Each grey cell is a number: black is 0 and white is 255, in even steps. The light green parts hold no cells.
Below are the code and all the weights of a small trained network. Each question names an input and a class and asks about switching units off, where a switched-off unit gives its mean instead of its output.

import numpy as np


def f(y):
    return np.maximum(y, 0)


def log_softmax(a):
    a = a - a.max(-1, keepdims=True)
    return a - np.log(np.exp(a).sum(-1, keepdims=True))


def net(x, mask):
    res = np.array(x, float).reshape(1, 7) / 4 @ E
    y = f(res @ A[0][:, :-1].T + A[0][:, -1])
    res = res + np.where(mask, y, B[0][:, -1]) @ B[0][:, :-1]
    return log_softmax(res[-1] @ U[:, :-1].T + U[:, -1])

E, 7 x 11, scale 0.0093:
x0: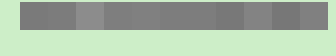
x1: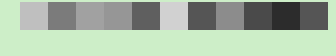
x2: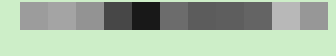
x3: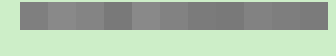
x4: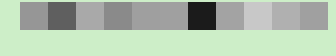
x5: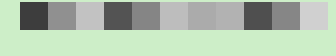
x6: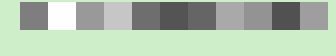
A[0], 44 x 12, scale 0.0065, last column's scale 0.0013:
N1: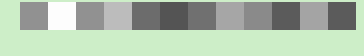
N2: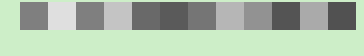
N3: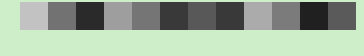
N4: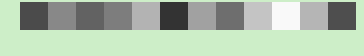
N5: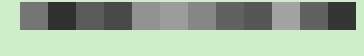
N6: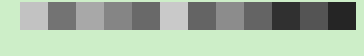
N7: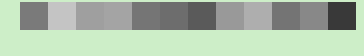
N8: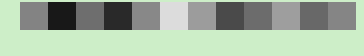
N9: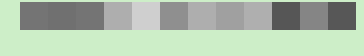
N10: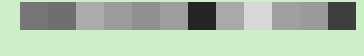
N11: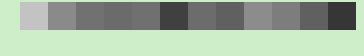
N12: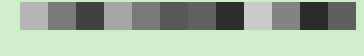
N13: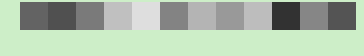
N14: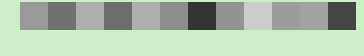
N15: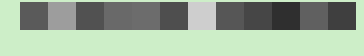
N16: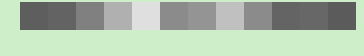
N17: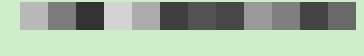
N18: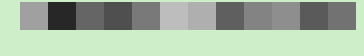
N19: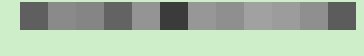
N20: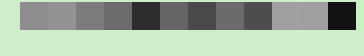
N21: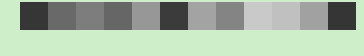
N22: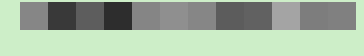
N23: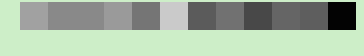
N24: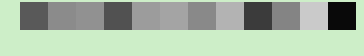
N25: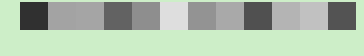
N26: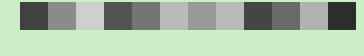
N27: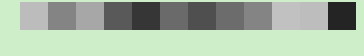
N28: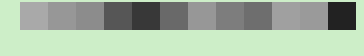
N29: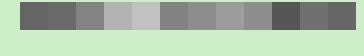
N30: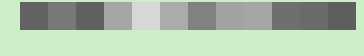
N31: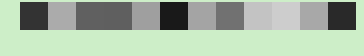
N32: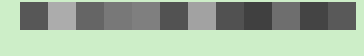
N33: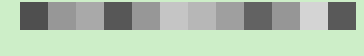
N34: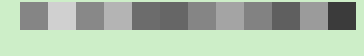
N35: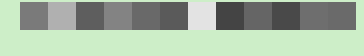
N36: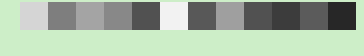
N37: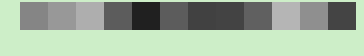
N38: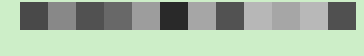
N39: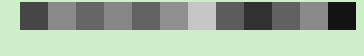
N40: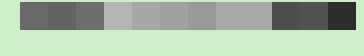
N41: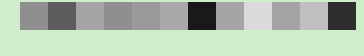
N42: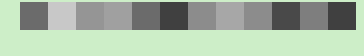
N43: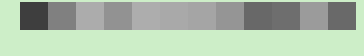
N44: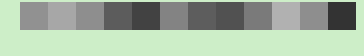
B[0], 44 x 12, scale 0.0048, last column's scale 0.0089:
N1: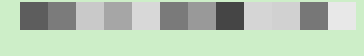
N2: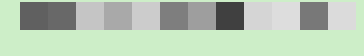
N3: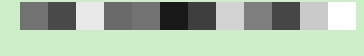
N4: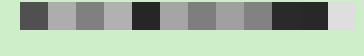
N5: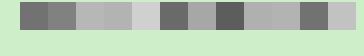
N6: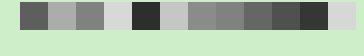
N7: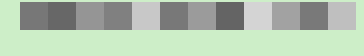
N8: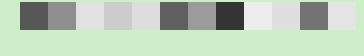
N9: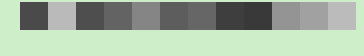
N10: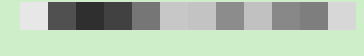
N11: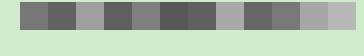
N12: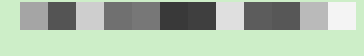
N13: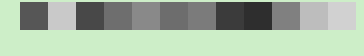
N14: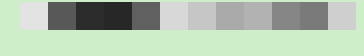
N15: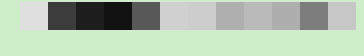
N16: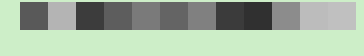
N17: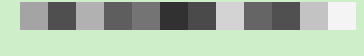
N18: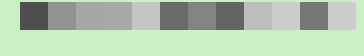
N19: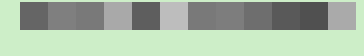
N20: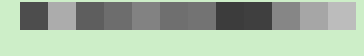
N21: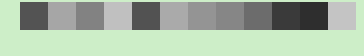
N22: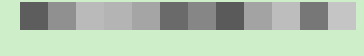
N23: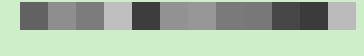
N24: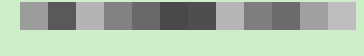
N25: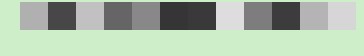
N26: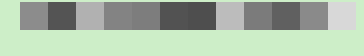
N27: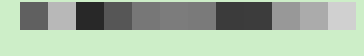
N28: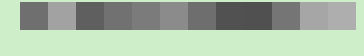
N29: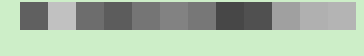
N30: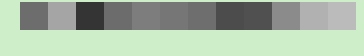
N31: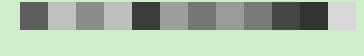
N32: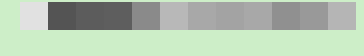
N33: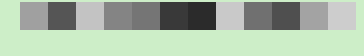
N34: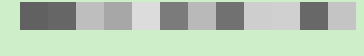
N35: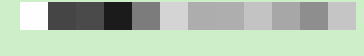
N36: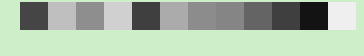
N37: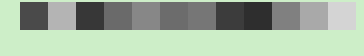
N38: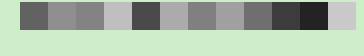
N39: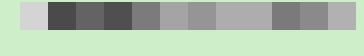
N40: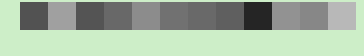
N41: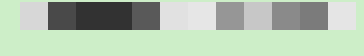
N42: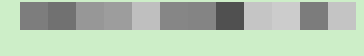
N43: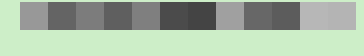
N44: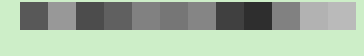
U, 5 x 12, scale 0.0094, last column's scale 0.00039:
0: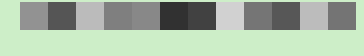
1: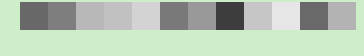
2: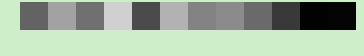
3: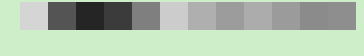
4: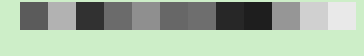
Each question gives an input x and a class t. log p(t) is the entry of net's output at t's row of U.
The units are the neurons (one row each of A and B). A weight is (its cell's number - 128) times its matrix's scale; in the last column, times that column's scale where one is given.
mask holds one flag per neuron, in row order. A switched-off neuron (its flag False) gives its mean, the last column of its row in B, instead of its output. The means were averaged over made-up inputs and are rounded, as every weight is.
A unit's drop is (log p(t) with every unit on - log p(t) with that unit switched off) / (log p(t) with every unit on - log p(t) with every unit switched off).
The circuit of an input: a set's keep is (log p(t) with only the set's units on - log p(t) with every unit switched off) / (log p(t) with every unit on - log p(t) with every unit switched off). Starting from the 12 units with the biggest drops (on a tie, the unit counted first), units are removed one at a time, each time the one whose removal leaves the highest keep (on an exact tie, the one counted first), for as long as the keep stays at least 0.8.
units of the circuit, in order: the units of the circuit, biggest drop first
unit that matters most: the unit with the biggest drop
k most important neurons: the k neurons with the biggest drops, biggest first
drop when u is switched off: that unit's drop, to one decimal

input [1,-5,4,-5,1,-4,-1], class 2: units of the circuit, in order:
[N4; N31]
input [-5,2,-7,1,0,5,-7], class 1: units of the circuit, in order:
[N8]
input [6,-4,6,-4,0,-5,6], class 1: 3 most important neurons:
[N1; N2; N34]
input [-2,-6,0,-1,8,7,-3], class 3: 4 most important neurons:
[N41; N14; N10; N3]
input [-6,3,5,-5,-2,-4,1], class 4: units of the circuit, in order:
[N37; N20]
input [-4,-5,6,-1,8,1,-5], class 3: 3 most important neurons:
[N41; N14; N10]
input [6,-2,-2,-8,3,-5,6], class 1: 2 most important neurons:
[N2; N1]
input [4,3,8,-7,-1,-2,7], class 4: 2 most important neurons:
[N37; N27]
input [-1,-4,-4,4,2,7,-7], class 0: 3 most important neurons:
[N25; N33; N43]
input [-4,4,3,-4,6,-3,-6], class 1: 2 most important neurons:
[N8; N18]
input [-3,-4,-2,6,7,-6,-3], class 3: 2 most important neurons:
[N41; N14]
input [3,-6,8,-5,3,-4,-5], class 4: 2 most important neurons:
[N27; N37]
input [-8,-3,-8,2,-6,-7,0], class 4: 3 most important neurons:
[N13; N9; N16]
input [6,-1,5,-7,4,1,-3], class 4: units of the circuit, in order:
[N27; N37]
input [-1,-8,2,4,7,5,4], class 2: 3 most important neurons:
[N4; N31; N21]
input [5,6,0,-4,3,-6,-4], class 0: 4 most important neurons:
[N3; N12; N17; N4]
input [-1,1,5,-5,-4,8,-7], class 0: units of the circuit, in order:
[N25]
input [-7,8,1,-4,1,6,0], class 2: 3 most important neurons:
[N36; N6; N3]
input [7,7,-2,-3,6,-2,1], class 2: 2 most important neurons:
[N36; N6]
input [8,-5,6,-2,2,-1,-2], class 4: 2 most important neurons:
[N27; N37]
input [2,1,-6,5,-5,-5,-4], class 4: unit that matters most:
N13
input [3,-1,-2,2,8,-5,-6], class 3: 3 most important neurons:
[N41; N14; N10]
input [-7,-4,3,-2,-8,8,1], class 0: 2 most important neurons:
[N33; N25]
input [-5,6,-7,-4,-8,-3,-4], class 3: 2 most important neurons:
[N15; N35]
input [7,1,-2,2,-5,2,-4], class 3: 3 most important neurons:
[N15; N1; N39]
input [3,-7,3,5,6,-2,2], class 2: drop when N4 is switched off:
0.2
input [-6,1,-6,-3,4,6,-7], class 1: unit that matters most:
N8
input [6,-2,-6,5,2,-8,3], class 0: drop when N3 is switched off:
0.1
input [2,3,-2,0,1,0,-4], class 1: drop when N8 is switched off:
0.1
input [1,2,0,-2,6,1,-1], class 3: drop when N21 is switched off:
0.0
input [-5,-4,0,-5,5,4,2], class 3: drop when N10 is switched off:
0.3
